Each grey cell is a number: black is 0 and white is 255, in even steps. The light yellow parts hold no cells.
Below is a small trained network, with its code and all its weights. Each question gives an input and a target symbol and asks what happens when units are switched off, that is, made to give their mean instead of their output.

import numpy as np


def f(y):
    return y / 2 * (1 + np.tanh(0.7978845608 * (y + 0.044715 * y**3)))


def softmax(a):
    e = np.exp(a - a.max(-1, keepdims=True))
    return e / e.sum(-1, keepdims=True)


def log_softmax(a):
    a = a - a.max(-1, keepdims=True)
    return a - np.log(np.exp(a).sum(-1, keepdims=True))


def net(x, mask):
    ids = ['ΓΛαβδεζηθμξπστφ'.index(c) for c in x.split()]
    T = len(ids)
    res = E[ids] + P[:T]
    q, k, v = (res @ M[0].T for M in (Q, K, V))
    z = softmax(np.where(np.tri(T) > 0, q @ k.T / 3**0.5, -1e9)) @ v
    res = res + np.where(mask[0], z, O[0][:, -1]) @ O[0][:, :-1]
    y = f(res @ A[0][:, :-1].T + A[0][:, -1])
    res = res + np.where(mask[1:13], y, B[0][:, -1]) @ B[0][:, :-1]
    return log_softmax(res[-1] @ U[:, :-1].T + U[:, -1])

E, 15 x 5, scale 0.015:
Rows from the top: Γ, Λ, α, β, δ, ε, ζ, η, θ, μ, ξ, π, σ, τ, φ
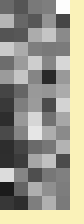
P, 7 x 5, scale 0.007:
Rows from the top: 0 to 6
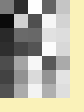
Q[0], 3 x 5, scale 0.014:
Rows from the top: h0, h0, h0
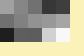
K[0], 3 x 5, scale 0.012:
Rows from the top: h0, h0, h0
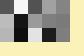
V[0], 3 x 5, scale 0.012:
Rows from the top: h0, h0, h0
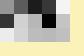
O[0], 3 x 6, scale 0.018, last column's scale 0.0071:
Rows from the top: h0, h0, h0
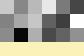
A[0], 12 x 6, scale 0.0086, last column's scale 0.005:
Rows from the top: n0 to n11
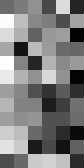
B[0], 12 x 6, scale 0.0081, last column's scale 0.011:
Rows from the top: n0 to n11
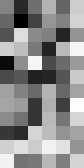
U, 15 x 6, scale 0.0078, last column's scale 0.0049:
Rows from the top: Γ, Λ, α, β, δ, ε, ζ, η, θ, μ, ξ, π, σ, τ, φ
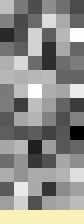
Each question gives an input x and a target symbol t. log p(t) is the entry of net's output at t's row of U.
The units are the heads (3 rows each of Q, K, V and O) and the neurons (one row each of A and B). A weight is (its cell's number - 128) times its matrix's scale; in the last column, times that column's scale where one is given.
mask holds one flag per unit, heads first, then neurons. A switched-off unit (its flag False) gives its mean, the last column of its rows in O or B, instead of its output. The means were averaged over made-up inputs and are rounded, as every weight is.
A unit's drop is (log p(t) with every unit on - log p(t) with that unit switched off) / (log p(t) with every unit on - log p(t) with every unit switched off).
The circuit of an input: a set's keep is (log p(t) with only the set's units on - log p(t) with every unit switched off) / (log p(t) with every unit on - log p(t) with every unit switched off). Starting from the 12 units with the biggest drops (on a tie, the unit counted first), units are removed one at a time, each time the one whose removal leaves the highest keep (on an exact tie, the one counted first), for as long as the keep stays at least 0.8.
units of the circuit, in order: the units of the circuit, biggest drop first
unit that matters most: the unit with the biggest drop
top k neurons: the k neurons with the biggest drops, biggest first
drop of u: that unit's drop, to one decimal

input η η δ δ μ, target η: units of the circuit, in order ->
(h0, n1, n9)
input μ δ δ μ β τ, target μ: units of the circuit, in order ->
(h0, n7)
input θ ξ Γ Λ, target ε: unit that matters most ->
n10
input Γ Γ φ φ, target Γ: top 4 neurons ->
(n5, n3, n11, n1)
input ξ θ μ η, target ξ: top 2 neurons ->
(n5, n11)
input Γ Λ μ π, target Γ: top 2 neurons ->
(n5, n3)
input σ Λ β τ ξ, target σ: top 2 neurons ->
(n11, n3)
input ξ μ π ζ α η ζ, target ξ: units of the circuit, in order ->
(h0, n5)
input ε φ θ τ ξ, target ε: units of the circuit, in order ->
(h0, n7)
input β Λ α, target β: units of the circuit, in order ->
(h0, n3)
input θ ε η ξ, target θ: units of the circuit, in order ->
(h0, n3)
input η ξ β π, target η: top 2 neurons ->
(n1, n9)
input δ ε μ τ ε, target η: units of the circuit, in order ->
(h0, n1)
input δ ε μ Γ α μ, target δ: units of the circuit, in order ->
(h0, n3, n7)
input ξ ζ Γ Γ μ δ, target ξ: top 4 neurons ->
(n5, n11, n1, n2)
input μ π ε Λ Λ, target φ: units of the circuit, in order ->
(h0, n10)
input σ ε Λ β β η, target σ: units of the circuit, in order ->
(h0, n11, n3)
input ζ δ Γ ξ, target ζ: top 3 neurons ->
(n5, n1, n7)
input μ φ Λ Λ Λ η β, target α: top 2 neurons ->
(n4, n7)
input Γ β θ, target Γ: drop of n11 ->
0.4
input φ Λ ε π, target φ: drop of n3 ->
-0.1
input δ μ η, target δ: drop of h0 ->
1.7
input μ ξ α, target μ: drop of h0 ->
1.8
